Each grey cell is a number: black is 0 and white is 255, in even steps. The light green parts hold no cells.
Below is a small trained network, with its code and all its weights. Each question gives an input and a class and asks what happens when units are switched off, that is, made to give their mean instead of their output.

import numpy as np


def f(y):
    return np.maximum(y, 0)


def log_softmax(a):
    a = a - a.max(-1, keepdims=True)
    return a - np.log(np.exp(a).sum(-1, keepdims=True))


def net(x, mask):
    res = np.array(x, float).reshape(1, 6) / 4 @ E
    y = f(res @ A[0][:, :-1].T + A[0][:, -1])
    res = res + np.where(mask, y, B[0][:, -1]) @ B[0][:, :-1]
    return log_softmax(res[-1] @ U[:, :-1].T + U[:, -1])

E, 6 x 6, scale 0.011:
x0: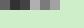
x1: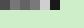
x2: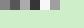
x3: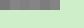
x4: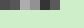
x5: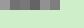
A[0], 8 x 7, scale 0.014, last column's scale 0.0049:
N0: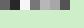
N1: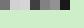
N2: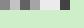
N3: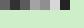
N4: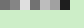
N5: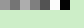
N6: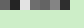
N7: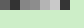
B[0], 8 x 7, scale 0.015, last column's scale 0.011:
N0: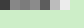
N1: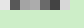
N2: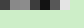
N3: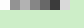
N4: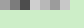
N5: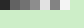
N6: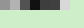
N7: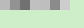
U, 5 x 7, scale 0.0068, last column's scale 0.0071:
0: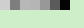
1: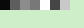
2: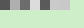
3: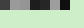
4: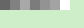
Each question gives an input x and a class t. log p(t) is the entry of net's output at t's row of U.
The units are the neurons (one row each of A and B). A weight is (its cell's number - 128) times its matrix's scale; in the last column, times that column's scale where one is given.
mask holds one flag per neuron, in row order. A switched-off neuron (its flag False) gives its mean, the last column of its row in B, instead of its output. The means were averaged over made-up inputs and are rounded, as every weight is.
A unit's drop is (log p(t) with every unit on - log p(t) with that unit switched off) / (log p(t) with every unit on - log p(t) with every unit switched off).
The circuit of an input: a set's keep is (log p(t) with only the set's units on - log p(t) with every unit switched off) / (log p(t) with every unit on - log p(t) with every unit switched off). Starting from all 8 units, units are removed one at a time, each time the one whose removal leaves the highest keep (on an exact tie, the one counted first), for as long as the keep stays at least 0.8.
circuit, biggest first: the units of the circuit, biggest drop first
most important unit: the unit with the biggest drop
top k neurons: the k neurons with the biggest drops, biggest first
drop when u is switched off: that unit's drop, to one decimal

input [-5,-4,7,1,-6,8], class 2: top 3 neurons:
(N4 N0 N2)
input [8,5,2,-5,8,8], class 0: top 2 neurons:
(N7 N3)
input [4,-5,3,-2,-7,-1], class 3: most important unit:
N2
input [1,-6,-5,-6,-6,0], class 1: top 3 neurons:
(N5 N6 N0)
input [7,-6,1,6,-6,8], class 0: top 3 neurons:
(N3 N7 N0)
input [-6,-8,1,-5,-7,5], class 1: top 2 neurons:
(N5 N3)
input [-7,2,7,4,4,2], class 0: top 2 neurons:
(N1 N4)
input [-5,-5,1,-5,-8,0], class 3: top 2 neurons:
(N2 N7)
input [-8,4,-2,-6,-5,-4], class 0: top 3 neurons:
(N1 N5 N0)
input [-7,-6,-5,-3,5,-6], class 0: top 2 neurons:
(N1 N0)
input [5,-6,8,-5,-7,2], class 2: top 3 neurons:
(N7 N0 N4)
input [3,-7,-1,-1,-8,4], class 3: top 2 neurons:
(N2 N4)
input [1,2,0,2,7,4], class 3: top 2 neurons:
(N6 N5)
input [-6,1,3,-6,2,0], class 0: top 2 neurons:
(N1 N5)
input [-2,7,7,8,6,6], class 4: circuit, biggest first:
(N5)
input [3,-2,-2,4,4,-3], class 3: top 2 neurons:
(N7 N4)
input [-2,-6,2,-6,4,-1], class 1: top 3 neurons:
(N5 N2 N3)
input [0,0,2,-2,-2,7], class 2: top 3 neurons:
(N5 N6 N3)
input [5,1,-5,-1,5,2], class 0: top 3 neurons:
(N2 N0 N5)
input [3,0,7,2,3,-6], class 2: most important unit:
N0
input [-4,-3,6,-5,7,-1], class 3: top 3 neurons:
(N6 N0 N7)
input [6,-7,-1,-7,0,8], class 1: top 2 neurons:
(N5 N1)
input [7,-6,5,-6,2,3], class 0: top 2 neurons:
(N3 N7)
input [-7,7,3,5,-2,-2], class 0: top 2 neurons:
(N1 N5)
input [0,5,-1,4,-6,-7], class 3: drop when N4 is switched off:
0.1
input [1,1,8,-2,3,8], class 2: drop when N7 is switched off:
0.1
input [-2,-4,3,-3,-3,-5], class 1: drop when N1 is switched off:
-0.1
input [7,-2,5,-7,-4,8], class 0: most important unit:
N3
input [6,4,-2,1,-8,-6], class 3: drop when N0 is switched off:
0.0
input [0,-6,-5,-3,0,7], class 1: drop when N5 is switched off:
0.5
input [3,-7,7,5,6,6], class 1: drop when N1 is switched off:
0.1
